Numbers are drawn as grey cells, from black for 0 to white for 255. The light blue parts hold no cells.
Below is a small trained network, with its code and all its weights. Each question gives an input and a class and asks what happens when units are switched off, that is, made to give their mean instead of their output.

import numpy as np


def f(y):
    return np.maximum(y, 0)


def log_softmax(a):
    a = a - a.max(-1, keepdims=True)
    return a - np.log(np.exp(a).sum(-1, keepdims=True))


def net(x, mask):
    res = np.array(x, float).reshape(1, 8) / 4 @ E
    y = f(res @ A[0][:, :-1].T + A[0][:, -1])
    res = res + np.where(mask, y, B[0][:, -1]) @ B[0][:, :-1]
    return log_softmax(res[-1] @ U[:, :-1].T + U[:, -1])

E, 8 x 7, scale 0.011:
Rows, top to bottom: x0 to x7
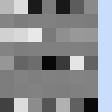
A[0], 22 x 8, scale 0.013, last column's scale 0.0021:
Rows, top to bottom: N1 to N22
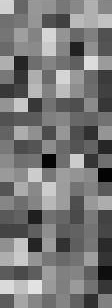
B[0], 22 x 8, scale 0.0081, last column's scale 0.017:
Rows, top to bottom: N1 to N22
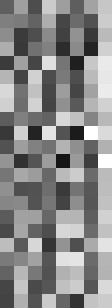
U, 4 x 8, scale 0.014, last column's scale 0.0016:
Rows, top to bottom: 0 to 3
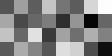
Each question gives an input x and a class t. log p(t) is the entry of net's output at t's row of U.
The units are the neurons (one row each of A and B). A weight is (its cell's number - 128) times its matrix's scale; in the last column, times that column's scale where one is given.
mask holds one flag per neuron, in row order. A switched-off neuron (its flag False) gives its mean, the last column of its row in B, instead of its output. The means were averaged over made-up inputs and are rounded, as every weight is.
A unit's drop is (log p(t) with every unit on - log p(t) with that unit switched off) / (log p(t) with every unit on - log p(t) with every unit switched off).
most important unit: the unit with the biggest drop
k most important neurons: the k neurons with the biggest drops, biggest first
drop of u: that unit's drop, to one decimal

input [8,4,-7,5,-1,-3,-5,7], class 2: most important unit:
N18
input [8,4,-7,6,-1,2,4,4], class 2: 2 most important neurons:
[N18, N8]
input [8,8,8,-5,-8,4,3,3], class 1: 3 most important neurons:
[N4, N3, N14]
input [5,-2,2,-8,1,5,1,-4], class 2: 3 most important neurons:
[N10, N18, N8]
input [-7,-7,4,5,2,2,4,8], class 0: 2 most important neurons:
[N10, N22]
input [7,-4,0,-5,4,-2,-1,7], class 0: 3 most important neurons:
[N10, N22, N7]
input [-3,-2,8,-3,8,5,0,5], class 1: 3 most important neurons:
[N12, N2, N17]
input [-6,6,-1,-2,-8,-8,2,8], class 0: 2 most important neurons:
[N10, N22]
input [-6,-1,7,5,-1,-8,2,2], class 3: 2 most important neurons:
[N21, N13]
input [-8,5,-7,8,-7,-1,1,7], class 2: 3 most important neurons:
[N7, N6, N5]
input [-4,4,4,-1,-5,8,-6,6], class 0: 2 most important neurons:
[N10, N22]
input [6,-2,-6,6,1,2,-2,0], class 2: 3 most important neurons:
[N18, N8, N21]
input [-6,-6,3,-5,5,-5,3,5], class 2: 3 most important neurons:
[N6, N7, N5]
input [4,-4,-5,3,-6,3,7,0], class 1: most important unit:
N4
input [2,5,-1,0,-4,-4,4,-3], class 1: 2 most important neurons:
[N10, N4]
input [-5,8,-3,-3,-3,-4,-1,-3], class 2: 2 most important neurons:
[N10, N7]
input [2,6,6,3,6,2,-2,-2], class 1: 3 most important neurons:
[N12, N2, N17]
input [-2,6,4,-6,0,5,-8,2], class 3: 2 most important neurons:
[N5, N21]
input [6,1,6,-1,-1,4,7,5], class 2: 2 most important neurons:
[N8, N18]
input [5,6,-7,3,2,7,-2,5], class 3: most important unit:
N16
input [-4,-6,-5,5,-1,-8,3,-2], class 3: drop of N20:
0.2
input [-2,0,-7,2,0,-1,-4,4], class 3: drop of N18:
0.0
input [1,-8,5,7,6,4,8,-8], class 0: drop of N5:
0.1
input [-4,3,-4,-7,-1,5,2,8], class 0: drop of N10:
0.1
